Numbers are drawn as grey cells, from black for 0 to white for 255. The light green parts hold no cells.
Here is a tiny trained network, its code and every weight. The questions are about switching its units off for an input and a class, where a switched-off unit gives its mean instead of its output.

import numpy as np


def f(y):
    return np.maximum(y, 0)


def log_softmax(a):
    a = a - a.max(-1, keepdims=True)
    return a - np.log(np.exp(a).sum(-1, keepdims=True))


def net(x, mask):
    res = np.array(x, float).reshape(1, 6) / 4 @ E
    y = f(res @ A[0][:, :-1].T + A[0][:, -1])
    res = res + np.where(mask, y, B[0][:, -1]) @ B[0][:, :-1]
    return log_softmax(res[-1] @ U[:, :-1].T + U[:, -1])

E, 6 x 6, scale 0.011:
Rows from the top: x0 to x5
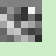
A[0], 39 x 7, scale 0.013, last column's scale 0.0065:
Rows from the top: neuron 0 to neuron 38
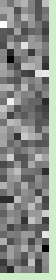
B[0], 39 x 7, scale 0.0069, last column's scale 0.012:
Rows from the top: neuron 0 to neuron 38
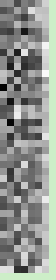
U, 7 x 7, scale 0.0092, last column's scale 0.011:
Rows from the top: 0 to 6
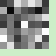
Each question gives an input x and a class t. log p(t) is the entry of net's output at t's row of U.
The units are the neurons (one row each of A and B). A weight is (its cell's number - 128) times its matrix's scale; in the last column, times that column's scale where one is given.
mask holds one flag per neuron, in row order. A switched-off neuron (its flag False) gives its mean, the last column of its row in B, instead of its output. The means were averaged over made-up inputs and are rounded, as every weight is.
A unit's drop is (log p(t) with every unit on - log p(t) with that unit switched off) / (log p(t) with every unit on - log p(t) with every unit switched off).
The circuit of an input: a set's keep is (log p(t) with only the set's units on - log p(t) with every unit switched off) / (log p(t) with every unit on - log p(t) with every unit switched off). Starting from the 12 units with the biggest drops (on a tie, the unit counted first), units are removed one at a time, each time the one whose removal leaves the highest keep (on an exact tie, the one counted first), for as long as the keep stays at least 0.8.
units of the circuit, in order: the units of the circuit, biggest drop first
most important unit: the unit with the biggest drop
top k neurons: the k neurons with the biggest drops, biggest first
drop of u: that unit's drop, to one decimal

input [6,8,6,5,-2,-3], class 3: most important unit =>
neuron 37
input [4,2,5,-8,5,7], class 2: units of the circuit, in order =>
[neuron 38; neuron 32]
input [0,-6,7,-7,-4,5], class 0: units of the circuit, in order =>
[neuron 16; neuron 32]
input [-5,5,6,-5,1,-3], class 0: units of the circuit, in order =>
[neuron 16; neuron 32]
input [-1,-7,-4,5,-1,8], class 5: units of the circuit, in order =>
[neuron 18; neuron 2]
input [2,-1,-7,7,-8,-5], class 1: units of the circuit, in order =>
[neuron 19; neuron 9]
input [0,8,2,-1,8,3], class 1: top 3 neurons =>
[neuron 17; neuron 14; neuron 7]
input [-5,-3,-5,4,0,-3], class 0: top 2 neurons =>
[neuron 6; neuron 35]
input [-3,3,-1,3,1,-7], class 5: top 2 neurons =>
[neuron 10; neuron 22]
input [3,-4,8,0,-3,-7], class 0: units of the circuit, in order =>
[neuron 15; neuron 16]
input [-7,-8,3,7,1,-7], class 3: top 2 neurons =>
[neuron 12; neuron 26]
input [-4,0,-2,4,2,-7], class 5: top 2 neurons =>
[neuron 10; neuron 22]
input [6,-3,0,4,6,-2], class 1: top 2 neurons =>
[neuron 14; neuron 17]
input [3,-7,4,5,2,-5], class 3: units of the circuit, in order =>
[neuron 12]
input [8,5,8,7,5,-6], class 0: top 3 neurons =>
[neuron 15; neuron 3; neuron 1]
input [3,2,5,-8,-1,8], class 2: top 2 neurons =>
[neuron 38; neuron 4]
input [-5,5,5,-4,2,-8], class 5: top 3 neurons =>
[neuron 10; neuron 22; neuron 12]
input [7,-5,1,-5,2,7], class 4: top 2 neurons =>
[neuron 38; neuron 10]
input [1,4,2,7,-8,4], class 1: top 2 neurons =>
[neuron 19; neuron 9]
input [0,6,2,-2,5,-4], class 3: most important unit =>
neuron 37
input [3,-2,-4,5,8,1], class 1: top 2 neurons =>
[neuron 14; neuron 17]
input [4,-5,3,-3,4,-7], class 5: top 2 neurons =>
[neuron 10; neuron 25]
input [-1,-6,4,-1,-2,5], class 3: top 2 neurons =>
[neuron 7; neuron 34]
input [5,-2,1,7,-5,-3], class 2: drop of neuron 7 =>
-0.1
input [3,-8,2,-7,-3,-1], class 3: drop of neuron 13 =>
0.0
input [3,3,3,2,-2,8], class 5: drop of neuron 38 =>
0.1
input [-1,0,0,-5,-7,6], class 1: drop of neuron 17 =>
-0.1
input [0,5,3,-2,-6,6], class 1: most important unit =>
neuron 8
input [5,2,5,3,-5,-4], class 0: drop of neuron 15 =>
0.3
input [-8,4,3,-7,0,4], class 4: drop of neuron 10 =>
-0.1
